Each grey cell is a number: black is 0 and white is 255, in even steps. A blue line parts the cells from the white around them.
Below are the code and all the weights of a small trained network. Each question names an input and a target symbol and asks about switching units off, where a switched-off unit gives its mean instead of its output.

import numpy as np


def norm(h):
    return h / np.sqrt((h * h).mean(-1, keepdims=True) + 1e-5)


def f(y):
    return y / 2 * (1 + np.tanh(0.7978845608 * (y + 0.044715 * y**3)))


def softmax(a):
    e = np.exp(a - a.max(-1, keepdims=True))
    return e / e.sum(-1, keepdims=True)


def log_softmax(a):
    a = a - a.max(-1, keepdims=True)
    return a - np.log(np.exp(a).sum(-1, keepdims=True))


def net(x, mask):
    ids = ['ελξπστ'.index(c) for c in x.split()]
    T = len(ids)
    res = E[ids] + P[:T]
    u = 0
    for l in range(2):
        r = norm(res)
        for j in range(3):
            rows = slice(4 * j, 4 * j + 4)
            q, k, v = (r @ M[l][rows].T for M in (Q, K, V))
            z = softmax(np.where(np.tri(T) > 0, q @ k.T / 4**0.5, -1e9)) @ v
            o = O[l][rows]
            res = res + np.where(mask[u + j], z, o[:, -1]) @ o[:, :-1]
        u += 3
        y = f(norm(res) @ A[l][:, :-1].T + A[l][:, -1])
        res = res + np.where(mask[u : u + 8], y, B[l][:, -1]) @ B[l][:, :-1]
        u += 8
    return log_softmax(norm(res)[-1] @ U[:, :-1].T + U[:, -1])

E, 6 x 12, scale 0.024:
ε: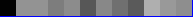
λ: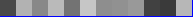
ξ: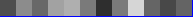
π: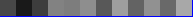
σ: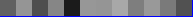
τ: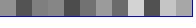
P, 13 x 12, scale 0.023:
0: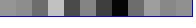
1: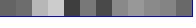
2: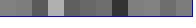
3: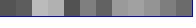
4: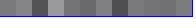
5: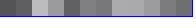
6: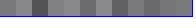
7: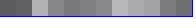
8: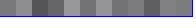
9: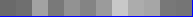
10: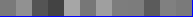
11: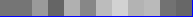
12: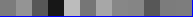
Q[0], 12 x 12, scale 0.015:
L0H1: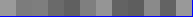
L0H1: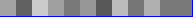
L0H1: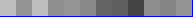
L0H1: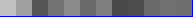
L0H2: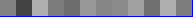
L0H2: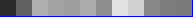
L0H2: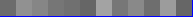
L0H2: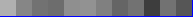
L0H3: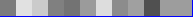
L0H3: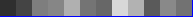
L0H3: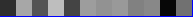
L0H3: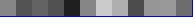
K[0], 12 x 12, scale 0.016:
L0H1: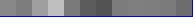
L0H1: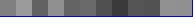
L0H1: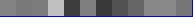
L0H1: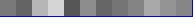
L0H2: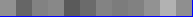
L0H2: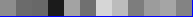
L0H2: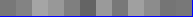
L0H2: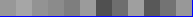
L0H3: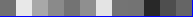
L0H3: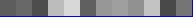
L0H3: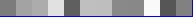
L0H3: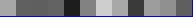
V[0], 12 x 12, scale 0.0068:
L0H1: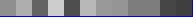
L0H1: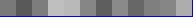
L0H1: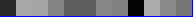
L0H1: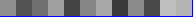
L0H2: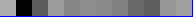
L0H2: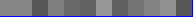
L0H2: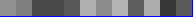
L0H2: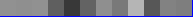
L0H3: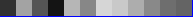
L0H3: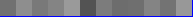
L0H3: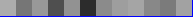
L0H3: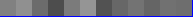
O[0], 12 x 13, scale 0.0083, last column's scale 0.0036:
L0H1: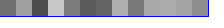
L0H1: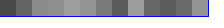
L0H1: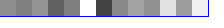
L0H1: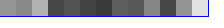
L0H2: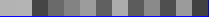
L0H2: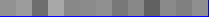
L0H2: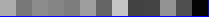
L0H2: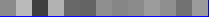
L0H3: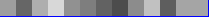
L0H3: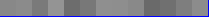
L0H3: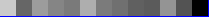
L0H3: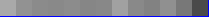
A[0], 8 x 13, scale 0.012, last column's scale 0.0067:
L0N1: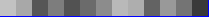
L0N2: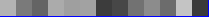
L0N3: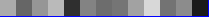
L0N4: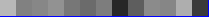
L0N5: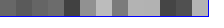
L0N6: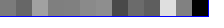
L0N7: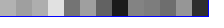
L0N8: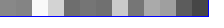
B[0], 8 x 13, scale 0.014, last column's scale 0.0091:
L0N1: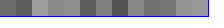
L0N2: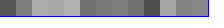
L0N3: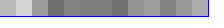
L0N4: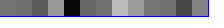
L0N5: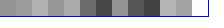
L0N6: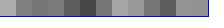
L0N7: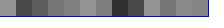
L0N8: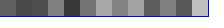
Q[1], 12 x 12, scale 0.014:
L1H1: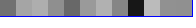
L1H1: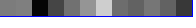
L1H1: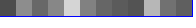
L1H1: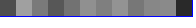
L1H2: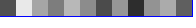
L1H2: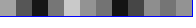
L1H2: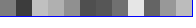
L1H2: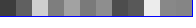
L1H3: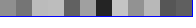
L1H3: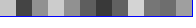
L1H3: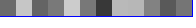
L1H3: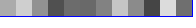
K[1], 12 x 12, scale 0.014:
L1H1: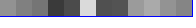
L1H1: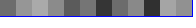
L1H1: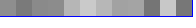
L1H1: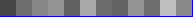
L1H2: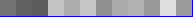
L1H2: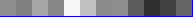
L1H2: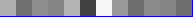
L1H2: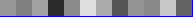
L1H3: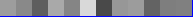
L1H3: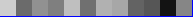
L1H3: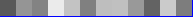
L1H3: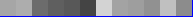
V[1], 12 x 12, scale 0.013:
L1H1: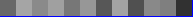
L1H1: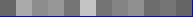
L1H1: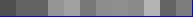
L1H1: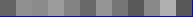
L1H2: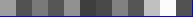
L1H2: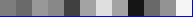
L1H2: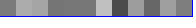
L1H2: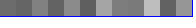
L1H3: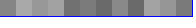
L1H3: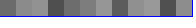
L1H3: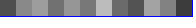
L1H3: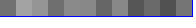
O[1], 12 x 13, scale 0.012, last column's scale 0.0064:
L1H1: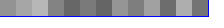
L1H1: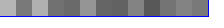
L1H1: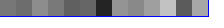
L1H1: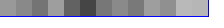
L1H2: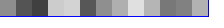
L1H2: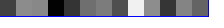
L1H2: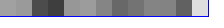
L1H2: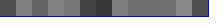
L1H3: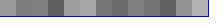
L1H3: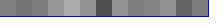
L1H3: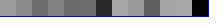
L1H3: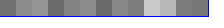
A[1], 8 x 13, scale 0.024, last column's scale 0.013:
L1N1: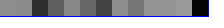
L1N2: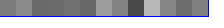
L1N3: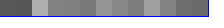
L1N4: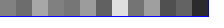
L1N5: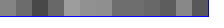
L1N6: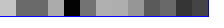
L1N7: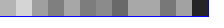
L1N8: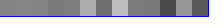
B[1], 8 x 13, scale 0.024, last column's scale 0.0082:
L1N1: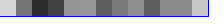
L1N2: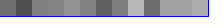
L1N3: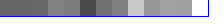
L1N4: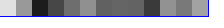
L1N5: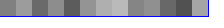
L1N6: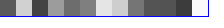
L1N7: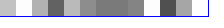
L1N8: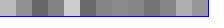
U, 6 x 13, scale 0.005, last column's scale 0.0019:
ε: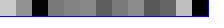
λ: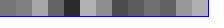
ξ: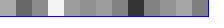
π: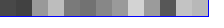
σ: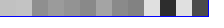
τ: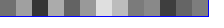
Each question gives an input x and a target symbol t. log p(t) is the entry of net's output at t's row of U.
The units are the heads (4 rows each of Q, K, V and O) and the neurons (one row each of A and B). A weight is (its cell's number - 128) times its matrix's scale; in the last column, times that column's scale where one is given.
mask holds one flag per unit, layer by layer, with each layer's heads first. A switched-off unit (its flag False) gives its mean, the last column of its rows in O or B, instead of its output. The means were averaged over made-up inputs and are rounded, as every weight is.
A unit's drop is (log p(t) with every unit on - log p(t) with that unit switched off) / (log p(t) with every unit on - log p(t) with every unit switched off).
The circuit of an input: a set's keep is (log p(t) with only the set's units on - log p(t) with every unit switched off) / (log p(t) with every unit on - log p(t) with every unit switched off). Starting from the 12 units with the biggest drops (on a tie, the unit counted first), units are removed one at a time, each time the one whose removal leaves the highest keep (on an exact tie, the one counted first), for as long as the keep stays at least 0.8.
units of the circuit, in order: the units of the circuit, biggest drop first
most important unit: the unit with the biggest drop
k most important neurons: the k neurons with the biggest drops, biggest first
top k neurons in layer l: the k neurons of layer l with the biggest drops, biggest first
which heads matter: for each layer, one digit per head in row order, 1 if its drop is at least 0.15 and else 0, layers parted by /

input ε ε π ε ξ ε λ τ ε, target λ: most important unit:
L0H1
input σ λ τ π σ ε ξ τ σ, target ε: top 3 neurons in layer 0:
L0N5; L0N8; L0N1
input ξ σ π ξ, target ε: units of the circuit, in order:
L1N4; L0H2
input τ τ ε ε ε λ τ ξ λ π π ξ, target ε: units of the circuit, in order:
L0H2; L1N4
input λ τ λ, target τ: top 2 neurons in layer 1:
L1N5; L1N7
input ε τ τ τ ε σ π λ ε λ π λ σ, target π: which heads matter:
111 / 010
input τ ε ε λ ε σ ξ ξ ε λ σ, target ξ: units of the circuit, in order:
L0N5; L1H2; L0H1
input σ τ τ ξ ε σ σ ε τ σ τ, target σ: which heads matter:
100 / 000
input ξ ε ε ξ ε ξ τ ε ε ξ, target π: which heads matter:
010 / 000
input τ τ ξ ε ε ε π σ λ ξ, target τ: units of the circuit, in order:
L0H2; L0N8; L1N6
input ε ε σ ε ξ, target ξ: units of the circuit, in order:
L1H2; L0N7
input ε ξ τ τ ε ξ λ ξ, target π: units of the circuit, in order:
L1N7; L1N6; L1N1
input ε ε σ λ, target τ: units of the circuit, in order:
L0N8; L1N6
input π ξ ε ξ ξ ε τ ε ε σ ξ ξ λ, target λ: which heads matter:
001 / 010
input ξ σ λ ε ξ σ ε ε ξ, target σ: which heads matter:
100 / 100
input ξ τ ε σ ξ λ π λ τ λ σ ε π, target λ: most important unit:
L1H2
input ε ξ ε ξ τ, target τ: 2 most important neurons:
L0N6; L1N6
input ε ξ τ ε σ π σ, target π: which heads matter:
100 / 010
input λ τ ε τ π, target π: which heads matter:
000 / 010
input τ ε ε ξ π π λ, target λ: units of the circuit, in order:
L0N7; L1H2
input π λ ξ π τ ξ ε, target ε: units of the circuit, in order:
L1H3; L1N1
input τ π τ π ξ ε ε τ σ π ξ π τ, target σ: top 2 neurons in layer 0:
L0N5; L0N4
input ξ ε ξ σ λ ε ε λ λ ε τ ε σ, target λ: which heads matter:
101 / 010
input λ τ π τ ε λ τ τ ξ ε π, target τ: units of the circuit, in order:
L1N5
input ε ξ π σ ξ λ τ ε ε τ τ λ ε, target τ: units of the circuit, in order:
L1H1; L1N5
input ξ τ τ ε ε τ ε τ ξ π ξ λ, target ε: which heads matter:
011 / 000
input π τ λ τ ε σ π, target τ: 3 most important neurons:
L1N5; L0N8; L0N2
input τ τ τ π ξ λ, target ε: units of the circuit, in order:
L0H2; L1N4
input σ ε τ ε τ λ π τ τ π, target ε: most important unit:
L1N4
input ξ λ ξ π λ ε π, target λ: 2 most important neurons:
L0N5; L0N3
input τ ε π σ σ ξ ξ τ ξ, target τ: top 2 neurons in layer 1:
L1N5; L1N7
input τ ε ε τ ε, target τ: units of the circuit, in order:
L1H1; L1N5; L1N7
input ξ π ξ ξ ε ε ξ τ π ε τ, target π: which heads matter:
100 / 010
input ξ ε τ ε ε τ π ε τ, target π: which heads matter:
111 / 010
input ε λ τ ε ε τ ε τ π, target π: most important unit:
L0H3
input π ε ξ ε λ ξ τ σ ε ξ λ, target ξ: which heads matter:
100 / 010
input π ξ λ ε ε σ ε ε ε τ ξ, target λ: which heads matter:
101 / 010
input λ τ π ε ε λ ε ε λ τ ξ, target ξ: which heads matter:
001 / 010
